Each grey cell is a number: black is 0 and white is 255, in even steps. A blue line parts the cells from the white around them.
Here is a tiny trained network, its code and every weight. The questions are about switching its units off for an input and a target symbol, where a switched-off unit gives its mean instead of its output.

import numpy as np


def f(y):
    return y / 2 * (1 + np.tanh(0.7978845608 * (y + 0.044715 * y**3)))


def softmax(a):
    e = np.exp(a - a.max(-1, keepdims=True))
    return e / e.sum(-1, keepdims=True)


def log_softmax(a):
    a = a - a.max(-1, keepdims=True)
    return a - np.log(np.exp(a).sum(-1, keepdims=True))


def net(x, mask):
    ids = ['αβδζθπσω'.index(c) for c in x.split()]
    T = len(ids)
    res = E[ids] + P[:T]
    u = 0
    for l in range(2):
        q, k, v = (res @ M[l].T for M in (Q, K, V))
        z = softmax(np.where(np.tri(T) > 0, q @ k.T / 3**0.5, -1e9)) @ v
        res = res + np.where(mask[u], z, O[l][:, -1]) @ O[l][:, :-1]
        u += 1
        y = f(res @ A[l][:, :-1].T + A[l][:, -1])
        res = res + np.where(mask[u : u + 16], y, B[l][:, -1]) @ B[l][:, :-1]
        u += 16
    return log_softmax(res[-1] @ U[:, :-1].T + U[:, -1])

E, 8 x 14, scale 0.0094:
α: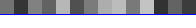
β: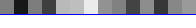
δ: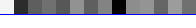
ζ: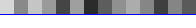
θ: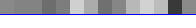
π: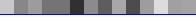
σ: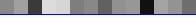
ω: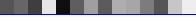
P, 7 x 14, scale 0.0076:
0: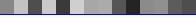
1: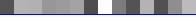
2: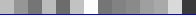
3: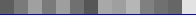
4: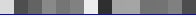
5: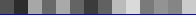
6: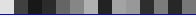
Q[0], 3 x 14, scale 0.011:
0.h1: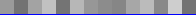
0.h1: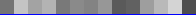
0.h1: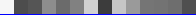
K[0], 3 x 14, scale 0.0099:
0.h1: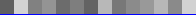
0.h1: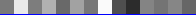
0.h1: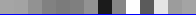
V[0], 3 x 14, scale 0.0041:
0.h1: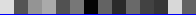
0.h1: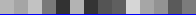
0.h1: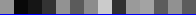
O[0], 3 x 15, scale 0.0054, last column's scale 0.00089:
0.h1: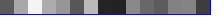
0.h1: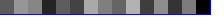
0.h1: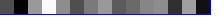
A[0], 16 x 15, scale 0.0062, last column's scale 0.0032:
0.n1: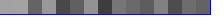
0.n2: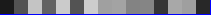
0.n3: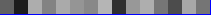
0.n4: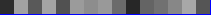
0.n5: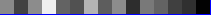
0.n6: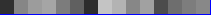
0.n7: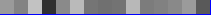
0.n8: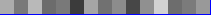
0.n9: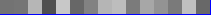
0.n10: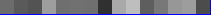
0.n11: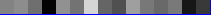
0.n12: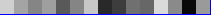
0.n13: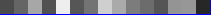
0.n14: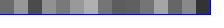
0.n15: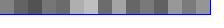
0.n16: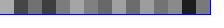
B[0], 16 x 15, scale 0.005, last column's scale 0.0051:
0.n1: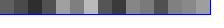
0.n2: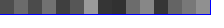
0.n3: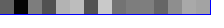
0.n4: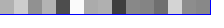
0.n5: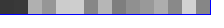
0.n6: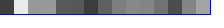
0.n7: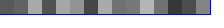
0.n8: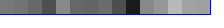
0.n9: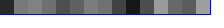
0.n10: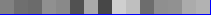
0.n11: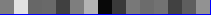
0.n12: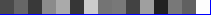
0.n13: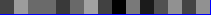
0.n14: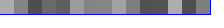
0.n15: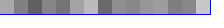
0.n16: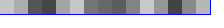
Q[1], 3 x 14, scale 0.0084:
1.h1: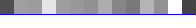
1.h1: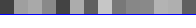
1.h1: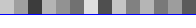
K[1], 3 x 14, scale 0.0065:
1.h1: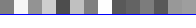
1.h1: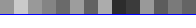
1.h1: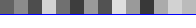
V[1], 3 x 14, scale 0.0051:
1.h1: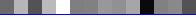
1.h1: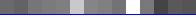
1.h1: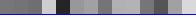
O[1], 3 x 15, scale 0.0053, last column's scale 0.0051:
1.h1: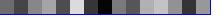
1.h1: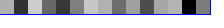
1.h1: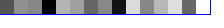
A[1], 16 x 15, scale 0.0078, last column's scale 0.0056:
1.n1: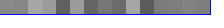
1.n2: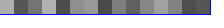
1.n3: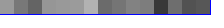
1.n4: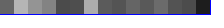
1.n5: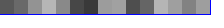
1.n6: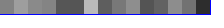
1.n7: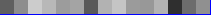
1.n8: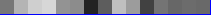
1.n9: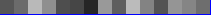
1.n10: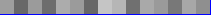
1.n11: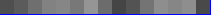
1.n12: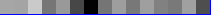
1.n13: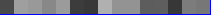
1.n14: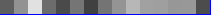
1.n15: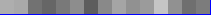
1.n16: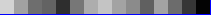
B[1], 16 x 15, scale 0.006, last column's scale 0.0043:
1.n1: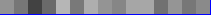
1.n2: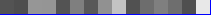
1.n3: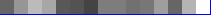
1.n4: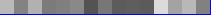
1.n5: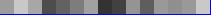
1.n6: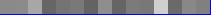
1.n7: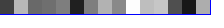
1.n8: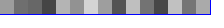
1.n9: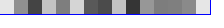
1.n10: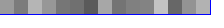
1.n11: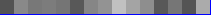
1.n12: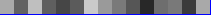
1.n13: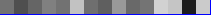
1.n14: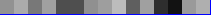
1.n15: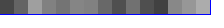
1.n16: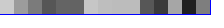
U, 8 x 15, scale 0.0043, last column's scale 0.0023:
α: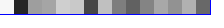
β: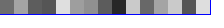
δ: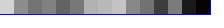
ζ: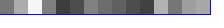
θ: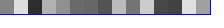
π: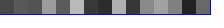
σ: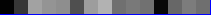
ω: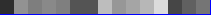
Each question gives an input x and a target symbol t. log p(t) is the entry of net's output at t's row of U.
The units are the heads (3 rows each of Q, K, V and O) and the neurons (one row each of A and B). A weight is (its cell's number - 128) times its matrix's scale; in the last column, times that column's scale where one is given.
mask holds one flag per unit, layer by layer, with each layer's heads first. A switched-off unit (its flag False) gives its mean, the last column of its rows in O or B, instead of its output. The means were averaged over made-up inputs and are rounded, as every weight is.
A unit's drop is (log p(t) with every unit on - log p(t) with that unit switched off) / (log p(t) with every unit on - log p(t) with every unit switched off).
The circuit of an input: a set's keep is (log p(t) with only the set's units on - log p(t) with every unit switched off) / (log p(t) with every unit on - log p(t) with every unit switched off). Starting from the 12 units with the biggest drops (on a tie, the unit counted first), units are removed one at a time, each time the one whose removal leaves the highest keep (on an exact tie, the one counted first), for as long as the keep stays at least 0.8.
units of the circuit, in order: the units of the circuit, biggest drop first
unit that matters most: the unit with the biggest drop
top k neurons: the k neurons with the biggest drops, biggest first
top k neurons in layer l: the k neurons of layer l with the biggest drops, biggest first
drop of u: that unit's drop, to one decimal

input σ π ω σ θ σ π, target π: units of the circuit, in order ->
(1.h1 0.n10 1.n2)
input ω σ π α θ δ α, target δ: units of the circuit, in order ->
(1.h1 1.n16 0.h1)
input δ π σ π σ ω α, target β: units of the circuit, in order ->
(0.n10 1.h1 0.n16)
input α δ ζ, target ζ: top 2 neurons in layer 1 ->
(1.n4 1.n3)
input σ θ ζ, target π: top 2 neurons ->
(1.n2 0.n12)
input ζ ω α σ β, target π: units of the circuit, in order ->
(1.h1 1.n2 0.n11)
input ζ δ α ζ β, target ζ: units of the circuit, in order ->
(0.h1 0.n11 1.n4 1.n3)
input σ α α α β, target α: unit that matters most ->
0.h1
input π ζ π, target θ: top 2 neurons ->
(0.n12 0.n8)
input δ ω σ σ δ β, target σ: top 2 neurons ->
(0.n2 0.n3)
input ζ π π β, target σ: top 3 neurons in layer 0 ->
(0.n2 0.n13 0.n3)
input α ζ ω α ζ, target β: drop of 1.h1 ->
1.0
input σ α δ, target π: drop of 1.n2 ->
0.2
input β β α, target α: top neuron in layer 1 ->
(1.n10)
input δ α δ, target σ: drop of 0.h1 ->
0.6
